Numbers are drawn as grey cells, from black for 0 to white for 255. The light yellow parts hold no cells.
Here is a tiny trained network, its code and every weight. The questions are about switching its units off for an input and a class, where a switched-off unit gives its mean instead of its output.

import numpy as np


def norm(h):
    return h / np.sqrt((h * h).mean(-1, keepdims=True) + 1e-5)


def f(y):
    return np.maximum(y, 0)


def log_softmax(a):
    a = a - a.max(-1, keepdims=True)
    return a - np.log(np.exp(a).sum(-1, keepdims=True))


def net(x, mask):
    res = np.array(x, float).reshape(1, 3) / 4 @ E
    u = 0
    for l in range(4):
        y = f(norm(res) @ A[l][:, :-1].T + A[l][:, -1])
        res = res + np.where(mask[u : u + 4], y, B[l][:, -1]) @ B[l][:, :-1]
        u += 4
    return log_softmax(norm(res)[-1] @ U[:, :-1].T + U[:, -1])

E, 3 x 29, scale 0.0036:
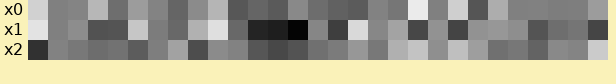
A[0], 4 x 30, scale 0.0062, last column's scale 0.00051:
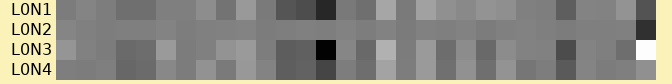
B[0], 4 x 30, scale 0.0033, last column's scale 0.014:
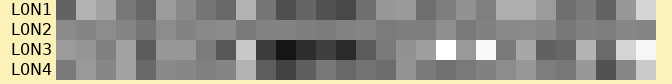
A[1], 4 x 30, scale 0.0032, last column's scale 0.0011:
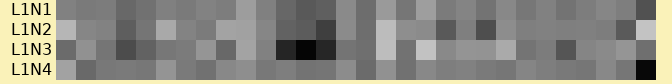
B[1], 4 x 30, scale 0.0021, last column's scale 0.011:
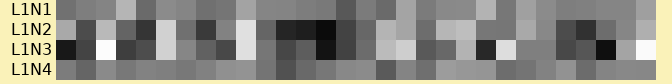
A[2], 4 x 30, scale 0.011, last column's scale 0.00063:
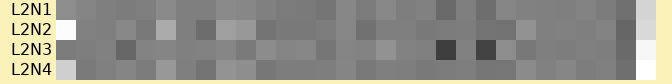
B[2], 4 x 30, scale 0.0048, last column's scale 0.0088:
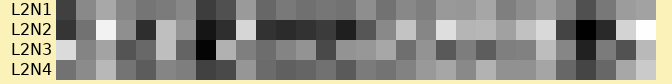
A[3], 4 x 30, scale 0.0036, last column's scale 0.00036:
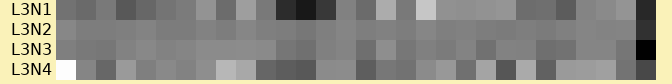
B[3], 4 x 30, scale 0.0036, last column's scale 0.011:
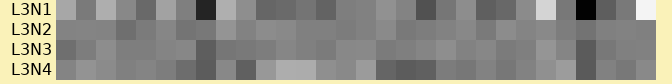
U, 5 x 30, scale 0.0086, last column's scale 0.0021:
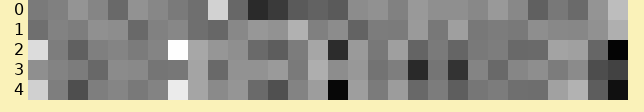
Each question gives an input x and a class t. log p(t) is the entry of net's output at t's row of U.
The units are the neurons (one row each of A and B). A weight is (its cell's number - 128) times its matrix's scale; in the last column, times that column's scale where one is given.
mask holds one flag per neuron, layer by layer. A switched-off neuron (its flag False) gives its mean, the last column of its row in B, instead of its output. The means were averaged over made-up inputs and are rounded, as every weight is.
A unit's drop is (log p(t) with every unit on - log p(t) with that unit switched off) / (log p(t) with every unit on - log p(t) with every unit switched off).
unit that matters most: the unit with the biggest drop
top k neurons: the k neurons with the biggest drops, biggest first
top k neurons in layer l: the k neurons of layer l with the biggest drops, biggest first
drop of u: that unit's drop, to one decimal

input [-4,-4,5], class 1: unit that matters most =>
L0N3
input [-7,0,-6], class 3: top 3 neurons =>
[L0N3 L2N3 L0N4]
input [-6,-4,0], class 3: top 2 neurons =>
[L0N3 L2N2]
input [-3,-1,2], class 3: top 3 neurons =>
[L0N3 L2N2 L0N1]
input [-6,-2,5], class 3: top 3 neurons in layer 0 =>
[L0N3 L0N1 L0N4]
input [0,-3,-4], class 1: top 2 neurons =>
[L1N3 L0N3]
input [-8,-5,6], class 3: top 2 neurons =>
[L0N3 L2N2]
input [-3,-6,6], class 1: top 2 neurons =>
[L0N3 L2N2]
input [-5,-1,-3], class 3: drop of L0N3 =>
0.6
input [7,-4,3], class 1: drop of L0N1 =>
0.2
